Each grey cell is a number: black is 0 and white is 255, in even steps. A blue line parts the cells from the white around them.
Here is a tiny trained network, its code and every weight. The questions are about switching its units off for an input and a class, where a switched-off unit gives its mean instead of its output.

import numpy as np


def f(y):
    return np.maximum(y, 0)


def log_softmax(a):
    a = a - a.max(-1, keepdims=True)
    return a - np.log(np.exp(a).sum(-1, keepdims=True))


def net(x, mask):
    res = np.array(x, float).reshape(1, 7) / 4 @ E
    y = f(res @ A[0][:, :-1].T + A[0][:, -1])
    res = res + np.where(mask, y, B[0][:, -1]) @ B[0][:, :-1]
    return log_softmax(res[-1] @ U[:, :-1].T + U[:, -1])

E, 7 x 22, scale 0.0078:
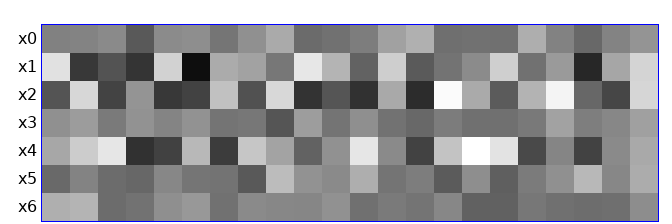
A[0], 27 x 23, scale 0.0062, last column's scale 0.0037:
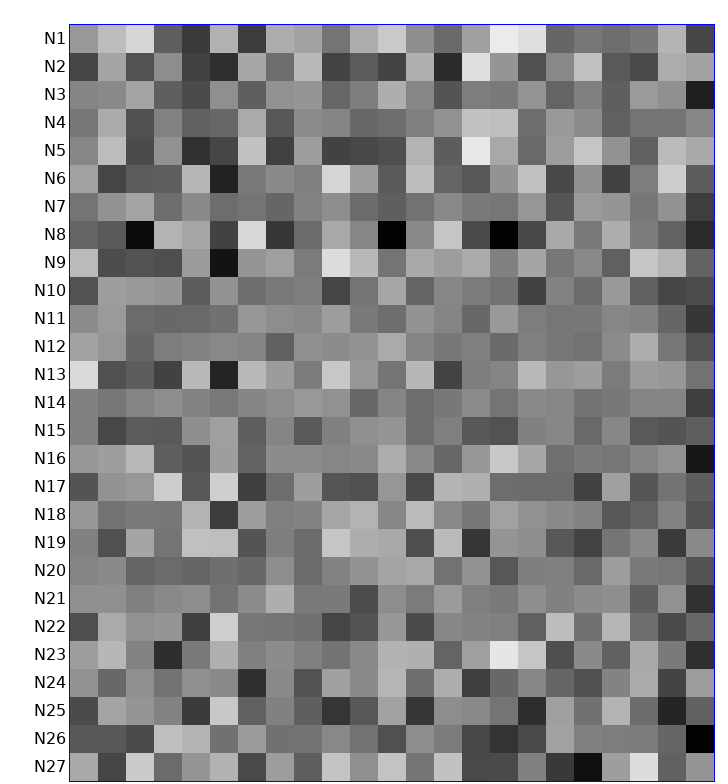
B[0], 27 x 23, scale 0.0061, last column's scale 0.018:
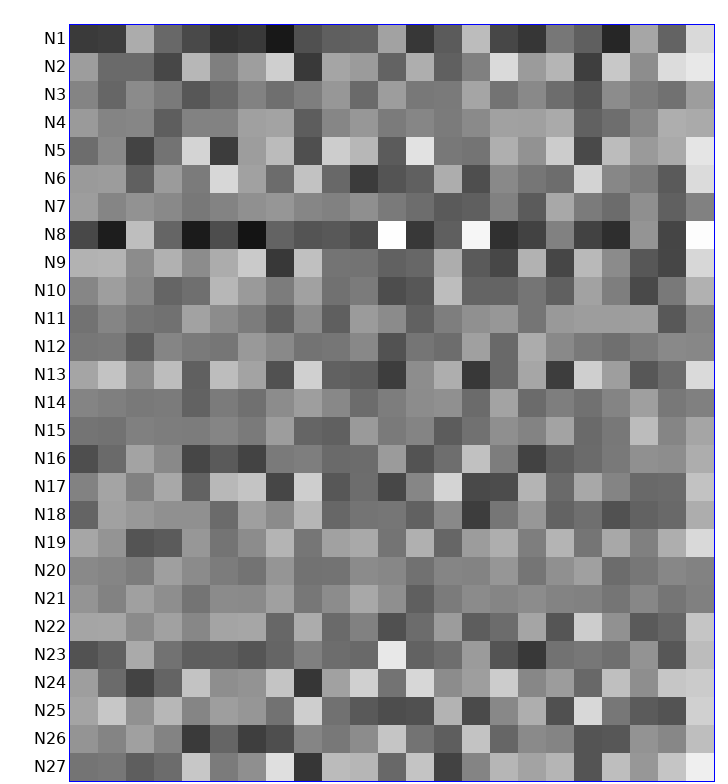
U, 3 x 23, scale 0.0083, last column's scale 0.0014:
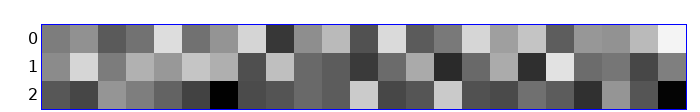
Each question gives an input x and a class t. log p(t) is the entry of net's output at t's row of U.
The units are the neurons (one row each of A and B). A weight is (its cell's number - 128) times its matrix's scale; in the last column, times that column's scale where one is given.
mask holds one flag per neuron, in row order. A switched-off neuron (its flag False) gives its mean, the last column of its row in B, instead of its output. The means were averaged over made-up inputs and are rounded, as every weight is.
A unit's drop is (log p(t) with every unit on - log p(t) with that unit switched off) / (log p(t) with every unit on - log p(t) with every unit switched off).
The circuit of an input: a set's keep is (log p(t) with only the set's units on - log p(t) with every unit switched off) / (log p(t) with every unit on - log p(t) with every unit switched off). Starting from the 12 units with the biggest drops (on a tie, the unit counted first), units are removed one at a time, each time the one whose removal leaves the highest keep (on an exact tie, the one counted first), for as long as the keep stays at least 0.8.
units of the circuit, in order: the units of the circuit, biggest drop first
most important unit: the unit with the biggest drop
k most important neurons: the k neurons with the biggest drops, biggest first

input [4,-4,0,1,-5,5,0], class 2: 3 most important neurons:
N8; N13; N9
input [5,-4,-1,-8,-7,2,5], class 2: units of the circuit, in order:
N8
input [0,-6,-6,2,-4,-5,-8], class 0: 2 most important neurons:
N27; N24
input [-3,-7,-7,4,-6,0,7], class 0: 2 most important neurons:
N27; N24
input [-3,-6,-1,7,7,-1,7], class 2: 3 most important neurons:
N1; N13; N16
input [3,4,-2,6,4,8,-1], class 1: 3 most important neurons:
N8; N6; N13
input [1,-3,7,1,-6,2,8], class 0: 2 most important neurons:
N5; N2
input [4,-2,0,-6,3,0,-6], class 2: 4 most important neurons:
N13; N9; N6; N1
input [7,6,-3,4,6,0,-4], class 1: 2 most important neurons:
N8; N13
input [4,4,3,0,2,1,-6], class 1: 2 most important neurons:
N27; N24
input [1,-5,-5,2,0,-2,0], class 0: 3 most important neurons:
N27; N24; N13
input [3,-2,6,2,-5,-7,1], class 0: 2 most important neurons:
N5; N2
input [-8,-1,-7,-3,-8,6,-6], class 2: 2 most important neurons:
N8; N26
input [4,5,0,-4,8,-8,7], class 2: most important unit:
N1
